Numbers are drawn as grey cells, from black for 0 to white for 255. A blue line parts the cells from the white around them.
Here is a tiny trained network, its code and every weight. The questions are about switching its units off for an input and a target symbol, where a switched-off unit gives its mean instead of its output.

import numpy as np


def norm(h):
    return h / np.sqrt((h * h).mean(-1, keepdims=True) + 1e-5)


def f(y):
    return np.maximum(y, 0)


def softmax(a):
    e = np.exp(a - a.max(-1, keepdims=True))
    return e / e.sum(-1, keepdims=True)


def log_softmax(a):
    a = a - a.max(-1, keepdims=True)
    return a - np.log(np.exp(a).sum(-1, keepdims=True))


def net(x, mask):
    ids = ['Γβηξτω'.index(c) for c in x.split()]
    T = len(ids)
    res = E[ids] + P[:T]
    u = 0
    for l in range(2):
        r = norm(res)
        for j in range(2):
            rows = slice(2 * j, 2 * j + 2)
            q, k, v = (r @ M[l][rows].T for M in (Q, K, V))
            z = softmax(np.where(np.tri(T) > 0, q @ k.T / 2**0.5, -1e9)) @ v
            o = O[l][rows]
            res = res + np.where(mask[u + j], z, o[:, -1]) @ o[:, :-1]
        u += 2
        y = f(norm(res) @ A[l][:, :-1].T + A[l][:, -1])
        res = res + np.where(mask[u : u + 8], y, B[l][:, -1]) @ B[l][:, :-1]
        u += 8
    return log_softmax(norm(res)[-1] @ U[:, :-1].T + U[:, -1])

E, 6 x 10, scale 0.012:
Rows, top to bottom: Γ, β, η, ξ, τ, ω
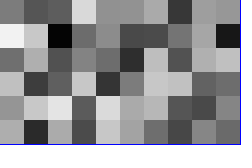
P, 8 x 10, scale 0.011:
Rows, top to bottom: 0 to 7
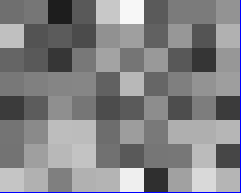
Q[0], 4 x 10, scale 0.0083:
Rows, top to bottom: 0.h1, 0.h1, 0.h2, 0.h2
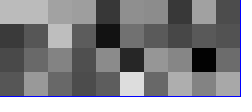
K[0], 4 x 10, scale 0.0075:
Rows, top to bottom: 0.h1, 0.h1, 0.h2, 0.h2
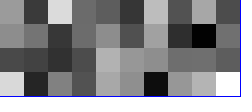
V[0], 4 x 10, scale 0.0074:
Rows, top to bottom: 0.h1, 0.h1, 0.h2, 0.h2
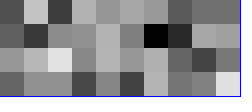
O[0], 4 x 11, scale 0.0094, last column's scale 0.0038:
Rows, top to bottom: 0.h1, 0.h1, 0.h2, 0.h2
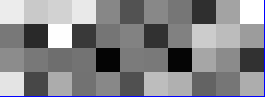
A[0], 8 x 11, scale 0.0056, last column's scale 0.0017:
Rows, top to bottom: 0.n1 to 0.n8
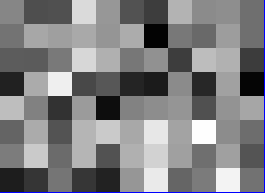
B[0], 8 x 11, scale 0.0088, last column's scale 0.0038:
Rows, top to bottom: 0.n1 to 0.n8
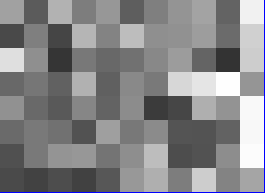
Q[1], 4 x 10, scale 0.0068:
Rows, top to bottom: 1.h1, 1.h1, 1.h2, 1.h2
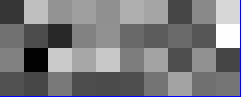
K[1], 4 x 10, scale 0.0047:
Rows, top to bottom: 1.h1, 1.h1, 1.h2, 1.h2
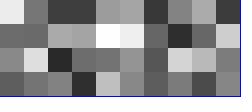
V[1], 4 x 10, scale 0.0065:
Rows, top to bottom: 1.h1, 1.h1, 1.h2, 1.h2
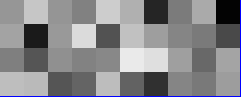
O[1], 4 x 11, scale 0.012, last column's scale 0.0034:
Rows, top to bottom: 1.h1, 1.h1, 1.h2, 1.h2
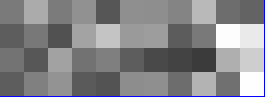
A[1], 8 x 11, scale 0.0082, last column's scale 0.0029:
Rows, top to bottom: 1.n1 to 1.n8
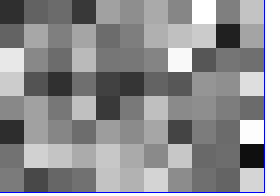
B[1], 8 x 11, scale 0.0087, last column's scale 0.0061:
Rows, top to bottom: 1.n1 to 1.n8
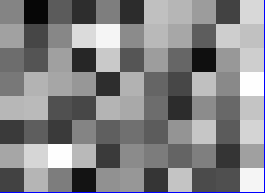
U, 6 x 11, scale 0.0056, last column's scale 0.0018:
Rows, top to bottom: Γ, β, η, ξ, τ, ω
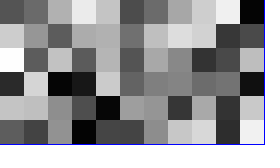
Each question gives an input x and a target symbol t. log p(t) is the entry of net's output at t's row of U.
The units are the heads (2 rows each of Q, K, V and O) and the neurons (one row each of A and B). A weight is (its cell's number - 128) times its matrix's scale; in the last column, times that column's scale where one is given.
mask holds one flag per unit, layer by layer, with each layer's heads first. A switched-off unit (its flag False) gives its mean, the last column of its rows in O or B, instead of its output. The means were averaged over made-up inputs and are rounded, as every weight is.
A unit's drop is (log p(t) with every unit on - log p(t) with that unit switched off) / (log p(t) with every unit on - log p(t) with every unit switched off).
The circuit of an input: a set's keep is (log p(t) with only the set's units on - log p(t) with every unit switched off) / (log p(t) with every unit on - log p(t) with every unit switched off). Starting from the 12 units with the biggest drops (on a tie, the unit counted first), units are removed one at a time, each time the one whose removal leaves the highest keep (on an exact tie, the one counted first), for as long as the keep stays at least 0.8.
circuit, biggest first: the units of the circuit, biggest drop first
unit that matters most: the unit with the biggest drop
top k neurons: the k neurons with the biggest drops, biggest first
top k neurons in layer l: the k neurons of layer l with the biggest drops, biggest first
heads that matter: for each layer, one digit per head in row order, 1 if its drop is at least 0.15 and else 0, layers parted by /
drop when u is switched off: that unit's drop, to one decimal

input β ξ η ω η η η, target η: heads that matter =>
01 / 00
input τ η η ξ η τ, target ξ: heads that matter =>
10 / 10
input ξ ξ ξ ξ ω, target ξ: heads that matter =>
10 / 00
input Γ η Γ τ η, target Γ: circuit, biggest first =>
(0.h1, 0.n4)
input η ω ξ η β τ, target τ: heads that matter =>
01 / 00
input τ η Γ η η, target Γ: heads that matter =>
11 / 10
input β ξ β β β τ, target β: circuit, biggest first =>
(1.n2, 1.h2)
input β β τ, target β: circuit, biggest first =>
(1.h1, 1.n2, 1.h2)
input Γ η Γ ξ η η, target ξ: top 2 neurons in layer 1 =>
(1.n8, 1.n2)
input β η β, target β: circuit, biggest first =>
(1.h2, 0.h2, 1.n2, 1.h1)
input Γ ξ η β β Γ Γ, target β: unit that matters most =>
0.h2
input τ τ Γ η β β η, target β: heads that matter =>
00 / 01
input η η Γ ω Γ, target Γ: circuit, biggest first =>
(0.h1, 0.h2, 0.n4)
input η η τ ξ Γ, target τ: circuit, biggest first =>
(0.n3, 1.n4)
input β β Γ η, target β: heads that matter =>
01 / 11
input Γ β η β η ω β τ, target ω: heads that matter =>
10 / 00
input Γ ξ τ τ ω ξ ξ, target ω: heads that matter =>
11 / 00
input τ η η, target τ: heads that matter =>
00 / 00
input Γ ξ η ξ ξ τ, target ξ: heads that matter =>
10 / 00
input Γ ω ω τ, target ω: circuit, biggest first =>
(0.h1, 1.n1)
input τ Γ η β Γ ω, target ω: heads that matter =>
10 / 00
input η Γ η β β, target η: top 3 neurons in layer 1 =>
(1.n3, 1.n2, 1.n6)
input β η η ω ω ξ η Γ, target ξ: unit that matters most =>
0.n3
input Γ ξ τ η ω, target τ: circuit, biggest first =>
(0.h2, 1.n4)
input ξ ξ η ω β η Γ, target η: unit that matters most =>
0.n3
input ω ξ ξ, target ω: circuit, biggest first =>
(0.h1, 0.n8)
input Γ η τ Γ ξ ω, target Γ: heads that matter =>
10 / 11
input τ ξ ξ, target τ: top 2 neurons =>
(0.n5, 1.n4)
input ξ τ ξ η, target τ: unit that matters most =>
0.h2
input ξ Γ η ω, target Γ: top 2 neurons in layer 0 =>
(0.n7, 0.n6)
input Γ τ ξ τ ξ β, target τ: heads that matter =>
11 / 00
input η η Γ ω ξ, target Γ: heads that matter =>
01 / 10
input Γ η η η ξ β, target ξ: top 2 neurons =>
(0.n6, 1.n8)
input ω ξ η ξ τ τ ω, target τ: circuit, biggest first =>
(0.h2)
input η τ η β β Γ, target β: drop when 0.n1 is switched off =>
0.0
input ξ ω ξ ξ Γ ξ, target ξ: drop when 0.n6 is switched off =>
0.1
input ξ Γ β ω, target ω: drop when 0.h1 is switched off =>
0.2
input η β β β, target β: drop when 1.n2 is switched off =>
0.5
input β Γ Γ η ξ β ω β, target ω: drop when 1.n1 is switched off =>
0.3
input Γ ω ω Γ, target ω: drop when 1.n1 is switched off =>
0.3
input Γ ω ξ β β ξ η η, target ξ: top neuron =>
(0.n6)
